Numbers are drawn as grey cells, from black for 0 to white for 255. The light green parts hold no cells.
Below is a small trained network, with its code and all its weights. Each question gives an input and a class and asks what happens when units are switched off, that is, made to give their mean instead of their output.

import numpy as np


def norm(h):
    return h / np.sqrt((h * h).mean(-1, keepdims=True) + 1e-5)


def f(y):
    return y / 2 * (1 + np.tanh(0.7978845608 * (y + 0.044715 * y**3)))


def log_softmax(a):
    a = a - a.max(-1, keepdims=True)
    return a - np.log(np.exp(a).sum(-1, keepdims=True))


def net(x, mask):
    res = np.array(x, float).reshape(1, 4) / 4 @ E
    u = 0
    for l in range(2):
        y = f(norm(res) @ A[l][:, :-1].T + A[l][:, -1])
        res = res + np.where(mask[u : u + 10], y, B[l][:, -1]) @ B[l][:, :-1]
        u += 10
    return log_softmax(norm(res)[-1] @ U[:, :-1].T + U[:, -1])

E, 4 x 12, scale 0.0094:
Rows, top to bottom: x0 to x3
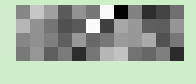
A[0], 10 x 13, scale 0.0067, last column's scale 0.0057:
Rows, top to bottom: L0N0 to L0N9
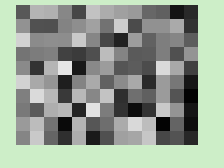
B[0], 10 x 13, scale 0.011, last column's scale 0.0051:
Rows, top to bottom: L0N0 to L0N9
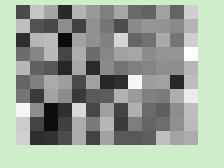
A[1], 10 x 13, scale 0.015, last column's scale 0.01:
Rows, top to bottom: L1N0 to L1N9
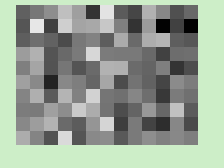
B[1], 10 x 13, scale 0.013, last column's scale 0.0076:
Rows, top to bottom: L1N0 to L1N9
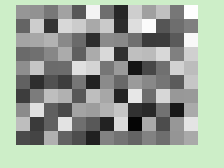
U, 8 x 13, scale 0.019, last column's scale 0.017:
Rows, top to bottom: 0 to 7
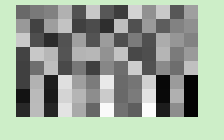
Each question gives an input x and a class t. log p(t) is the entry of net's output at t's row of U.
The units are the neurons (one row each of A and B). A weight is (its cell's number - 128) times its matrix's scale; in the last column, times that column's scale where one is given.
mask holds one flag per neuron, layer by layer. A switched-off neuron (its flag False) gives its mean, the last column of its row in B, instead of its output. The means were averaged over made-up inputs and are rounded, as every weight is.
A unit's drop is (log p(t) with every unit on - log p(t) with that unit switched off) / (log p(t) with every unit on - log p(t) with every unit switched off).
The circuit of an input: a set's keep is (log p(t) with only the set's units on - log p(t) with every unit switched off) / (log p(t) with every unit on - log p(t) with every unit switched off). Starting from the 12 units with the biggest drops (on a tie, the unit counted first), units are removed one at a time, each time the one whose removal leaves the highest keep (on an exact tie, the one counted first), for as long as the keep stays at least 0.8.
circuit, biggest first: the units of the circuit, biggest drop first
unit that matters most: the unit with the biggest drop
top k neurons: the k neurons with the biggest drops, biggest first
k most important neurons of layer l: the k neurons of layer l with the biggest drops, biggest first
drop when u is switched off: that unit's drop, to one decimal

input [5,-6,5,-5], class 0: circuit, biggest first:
L1N0
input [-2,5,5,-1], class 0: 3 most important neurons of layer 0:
L0N5, L0N4, L0N6
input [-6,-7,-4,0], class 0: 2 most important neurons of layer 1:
L1N0, L1N8
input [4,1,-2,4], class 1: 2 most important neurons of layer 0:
L0N2, L0N6
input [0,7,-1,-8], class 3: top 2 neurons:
L0N2, L1N7
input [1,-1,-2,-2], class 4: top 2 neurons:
L0N2, L1N8
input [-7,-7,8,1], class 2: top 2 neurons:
L0N9, L1N8
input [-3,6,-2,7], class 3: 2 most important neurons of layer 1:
L1N4, L1N0
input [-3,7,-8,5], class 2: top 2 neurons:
L0N7, L0N4
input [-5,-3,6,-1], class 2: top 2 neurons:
L0N9, L1N8
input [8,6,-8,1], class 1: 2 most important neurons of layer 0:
L0N6, L0N8
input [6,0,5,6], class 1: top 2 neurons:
L1N8, L0N2
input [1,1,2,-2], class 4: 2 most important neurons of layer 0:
L0N2, L0N7
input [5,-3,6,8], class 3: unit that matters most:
L0N0
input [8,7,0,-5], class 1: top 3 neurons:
L1N8, L0N6, L1N0
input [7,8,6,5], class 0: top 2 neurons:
L1N3, L0N5
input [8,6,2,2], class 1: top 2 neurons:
L1N8, L0N6
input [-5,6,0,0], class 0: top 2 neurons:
L1N6, L0N6
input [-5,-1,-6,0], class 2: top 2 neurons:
L0N4, L0N7
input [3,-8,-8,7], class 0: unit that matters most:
L1N0
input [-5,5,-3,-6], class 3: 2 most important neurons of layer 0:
L0N6, L0N5
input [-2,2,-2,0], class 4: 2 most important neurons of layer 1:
L1N9, L1N8
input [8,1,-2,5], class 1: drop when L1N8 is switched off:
0.9
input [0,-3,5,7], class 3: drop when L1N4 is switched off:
0.1
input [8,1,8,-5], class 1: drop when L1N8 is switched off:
0.7
